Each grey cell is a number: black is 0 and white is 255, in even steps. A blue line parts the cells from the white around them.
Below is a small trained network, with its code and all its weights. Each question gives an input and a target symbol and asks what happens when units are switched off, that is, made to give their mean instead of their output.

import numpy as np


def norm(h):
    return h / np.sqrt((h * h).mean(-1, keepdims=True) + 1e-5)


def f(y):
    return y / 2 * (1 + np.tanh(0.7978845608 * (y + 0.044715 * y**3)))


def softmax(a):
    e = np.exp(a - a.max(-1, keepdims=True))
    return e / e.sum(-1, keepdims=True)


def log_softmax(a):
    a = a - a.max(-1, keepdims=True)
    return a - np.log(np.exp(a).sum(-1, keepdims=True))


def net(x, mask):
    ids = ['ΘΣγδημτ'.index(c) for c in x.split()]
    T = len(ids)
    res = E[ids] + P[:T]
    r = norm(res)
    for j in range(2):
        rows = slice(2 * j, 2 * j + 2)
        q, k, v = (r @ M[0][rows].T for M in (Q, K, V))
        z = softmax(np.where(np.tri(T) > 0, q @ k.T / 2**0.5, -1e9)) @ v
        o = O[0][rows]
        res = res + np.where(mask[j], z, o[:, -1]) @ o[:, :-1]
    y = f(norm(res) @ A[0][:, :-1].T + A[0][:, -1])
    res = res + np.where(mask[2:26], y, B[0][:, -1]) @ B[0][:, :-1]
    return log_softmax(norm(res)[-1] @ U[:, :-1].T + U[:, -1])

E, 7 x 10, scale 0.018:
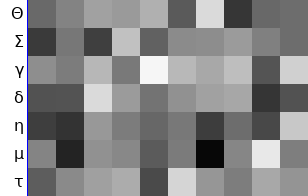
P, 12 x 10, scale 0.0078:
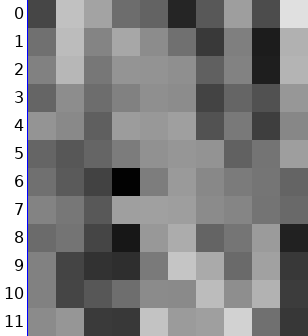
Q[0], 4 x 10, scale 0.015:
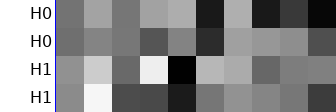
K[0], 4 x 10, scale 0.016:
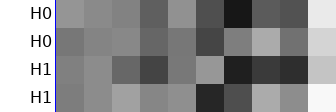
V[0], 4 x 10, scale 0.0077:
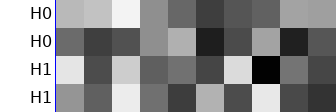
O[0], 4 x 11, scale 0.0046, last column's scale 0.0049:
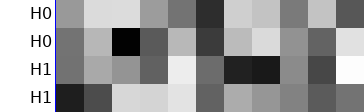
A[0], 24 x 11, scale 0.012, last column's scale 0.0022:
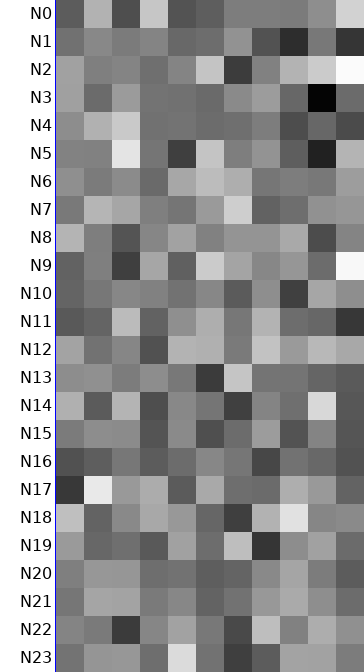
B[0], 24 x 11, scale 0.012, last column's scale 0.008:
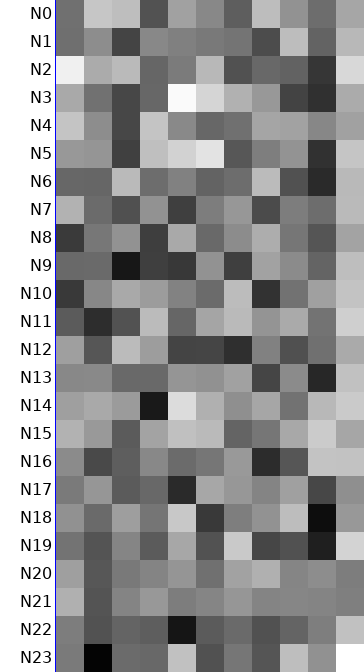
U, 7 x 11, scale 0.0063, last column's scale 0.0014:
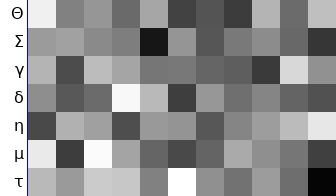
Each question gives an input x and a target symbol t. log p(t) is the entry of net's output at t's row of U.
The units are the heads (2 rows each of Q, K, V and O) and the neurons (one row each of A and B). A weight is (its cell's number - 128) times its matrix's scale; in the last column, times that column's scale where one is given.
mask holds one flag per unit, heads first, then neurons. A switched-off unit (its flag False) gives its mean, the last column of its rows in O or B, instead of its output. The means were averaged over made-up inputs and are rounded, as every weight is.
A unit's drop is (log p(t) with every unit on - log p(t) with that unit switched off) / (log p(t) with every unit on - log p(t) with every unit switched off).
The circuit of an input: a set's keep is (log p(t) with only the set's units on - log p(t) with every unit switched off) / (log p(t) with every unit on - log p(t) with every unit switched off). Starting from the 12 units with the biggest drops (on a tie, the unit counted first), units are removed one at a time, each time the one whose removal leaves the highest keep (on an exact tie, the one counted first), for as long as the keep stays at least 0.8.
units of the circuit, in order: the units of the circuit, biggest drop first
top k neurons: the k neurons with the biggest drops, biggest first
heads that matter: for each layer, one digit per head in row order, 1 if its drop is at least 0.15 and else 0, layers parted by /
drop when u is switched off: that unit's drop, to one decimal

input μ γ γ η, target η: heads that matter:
01
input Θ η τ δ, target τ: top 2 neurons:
[N23; N5]
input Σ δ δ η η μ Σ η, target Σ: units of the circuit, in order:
[H1; N9; N23]
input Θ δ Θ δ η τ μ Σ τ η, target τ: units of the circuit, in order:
[H0; N5; H1; N23]
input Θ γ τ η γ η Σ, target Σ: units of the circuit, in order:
[N9; N23]
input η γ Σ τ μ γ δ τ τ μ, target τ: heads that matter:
11
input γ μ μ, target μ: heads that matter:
01
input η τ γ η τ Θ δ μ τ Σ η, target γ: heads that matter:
00
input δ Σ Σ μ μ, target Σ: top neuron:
[N9]
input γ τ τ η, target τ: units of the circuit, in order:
[H0; H1; N5; N23]
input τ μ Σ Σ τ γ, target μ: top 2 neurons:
[N12; N6]
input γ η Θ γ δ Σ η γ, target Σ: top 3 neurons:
[N9; N23; N22]
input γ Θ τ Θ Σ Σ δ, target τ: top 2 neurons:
[N5; N23]
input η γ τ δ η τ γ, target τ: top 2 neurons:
[N5; N11]
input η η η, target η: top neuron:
[N0]
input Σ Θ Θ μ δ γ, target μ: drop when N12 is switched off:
0.4
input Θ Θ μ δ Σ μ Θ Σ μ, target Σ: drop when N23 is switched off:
0.3
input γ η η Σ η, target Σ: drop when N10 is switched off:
-0.1
